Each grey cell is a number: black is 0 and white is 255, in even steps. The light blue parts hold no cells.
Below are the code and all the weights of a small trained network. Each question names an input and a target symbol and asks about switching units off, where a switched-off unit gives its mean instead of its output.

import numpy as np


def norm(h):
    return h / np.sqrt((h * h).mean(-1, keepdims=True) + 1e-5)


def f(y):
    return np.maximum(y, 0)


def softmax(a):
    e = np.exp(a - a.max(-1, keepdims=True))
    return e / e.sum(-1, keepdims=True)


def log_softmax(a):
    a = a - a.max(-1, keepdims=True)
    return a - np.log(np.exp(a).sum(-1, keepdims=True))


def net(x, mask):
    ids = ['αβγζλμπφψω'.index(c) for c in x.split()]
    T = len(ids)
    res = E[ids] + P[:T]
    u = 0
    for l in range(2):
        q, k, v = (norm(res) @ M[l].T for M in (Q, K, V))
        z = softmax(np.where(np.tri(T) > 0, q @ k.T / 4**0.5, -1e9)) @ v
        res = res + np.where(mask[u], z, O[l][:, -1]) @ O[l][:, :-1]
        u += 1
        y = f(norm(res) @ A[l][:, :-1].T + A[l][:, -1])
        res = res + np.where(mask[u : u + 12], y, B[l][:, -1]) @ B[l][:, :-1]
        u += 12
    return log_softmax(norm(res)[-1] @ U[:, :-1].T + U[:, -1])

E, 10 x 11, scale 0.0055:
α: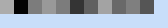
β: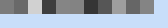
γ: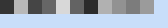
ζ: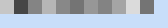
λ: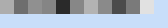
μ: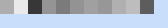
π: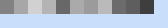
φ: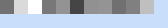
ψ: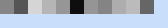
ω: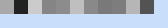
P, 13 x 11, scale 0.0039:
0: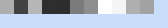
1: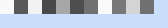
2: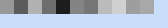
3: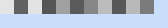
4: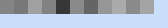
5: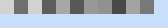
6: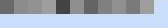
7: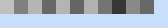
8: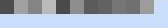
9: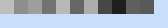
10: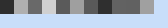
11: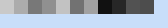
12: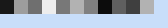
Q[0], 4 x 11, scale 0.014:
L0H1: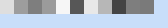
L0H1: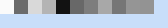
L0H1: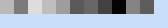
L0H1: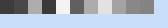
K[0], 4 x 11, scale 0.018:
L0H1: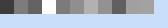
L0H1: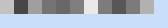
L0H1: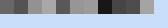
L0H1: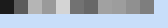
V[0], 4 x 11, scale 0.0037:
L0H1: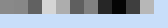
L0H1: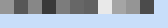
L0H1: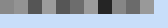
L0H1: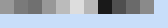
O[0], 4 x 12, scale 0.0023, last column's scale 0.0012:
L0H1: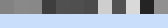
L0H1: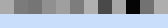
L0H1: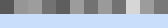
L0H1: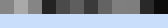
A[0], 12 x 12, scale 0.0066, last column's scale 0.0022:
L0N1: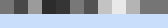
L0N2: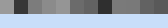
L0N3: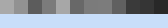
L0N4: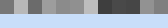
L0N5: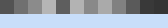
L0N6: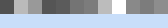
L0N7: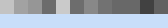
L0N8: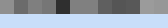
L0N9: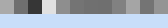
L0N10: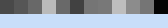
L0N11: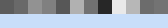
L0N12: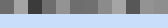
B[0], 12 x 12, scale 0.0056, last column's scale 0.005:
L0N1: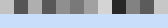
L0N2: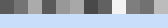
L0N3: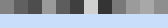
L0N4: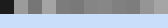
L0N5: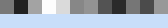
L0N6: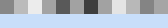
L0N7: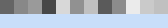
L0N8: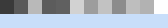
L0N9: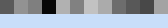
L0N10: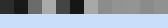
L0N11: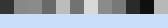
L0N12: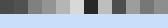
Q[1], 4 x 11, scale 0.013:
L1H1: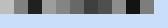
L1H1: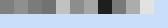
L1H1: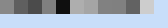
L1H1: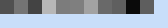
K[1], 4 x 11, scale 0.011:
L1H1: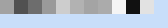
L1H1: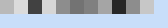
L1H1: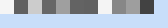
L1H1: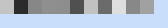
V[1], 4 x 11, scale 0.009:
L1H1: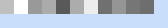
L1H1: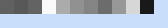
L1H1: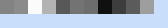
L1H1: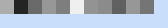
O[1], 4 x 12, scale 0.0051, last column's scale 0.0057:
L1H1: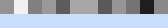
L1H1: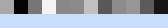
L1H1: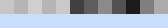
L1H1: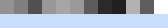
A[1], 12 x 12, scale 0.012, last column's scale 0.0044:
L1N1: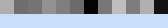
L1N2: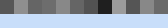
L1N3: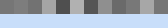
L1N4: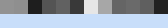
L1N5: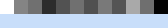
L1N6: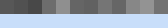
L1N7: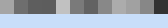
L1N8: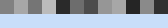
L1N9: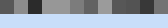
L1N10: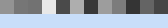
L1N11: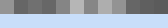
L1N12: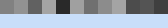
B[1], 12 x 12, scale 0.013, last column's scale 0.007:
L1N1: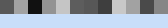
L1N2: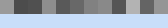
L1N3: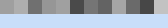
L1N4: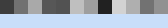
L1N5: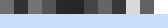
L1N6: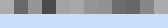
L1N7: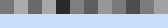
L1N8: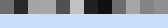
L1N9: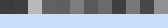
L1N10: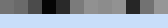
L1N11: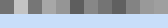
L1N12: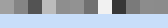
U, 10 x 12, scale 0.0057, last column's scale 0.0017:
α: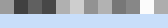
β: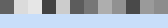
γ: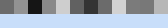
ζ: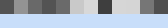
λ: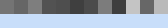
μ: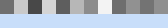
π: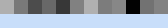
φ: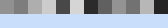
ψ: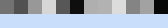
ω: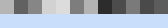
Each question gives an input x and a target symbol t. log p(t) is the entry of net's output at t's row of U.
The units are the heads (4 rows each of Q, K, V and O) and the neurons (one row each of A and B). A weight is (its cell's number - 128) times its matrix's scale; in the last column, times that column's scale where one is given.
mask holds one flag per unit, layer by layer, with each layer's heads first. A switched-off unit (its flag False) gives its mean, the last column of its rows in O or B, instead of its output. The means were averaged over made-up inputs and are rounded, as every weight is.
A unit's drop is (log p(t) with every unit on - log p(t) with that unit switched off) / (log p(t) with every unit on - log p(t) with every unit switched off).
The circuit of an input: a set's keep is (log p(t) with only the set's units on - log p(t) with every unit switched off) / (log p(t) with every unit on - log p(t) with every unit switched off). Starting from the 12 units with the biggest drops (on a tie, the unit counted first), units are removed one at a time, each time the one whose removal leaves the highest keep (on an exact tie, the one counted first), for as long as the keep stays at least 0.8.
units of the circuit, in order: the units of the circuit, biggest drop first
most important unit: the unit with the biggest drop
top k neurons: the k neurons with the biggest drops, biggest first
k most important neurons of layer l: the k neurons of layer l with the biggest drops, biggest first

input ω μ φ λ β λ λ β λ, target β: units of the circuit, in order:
(L0H1, L1N5, L1N3, L1H1)
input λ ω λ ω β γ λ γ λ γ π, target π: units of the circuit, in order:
(L1N10, L1N5, L1H1)
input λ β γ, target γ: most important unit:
L1N1
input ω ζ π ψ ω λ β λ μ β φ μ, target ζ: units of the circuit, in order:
(L1N4, L0N3)
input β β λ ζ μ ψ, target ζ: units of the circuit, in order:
(L1H1, L1N5)
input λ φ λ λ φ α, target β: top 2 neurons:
(L0N7, L1N5)
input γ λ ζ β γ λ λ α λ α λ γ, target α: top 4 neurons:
(L0N12, L0N8, L0N3, L1N6)
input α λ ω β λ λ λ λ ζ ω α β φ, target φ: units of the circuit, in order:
(L1N8, L1H1, L0N8, L1N5)
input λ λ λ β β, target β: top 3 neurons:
(L0N11, L1N5, L0N1)
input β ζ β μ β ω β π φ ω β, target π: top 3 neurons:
(L1N10, L0N3, L1N5)
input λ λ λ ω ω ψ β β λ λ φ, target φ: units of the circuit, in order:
(L1N8, L1H1, L1N5)
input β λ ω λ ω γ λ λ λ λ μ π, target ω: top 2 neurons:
(L0N8, L0N7)
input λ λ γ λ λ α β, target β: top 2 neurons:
(L0N11, L1N5)
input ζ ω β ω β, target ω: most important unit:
L0H1
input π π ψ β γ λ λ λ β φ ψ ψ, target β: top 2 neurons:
(L1N5, L0N7)
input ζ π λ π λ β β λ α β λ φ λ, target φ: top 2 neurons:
(L0N8, L1N8)
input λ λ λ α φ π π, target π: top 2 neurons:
(L1N10, L0N5)
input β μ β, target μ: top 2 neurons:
(L1N12, L1N5)
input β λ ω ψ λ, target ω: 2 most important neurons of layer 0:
(L0N1, L0N8)
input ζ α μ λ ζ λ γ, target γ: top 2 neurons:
(L0N6, L1N1)
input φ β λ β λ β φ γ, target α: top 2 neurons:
(L0N6, L0N12)
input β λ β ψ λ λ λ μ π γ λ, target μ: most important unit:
L0N8
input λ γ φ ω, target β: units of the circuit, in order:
(L0H1, L1H1, L1N5)
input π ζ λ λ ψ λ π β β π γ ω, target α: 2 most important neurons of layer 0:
(L0N7, L0N12)
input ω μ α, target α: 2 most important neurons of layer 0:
(L0N9, L0N10)
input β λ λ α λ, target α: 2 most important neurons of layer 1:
(L1N5, L1N6)
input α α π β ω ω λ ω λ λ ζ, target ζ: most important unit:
L1N4
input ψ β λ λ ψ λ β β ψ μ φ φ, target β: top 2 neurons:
(L0N7, L1N5)
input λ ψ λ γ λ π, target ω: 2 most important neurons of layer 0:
(L0N7, L0N5)
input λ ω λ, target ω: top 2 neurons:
(L1N3, L1N5)
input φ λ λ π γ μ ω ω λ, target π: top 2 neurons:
(L0N8, L1N10)
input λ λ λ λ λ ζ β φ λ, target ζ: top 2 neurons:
(L0N8, L1N5)
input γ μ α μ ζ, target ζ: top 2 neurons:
(L0N9, L1N4)
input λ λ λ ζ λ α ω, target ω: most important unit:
L1N5
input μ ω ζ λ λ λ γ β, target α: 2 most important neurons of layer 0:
(L0N12, L0N8)
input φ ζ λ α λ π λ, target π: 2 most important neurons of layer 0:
(L0N2, L0N8)
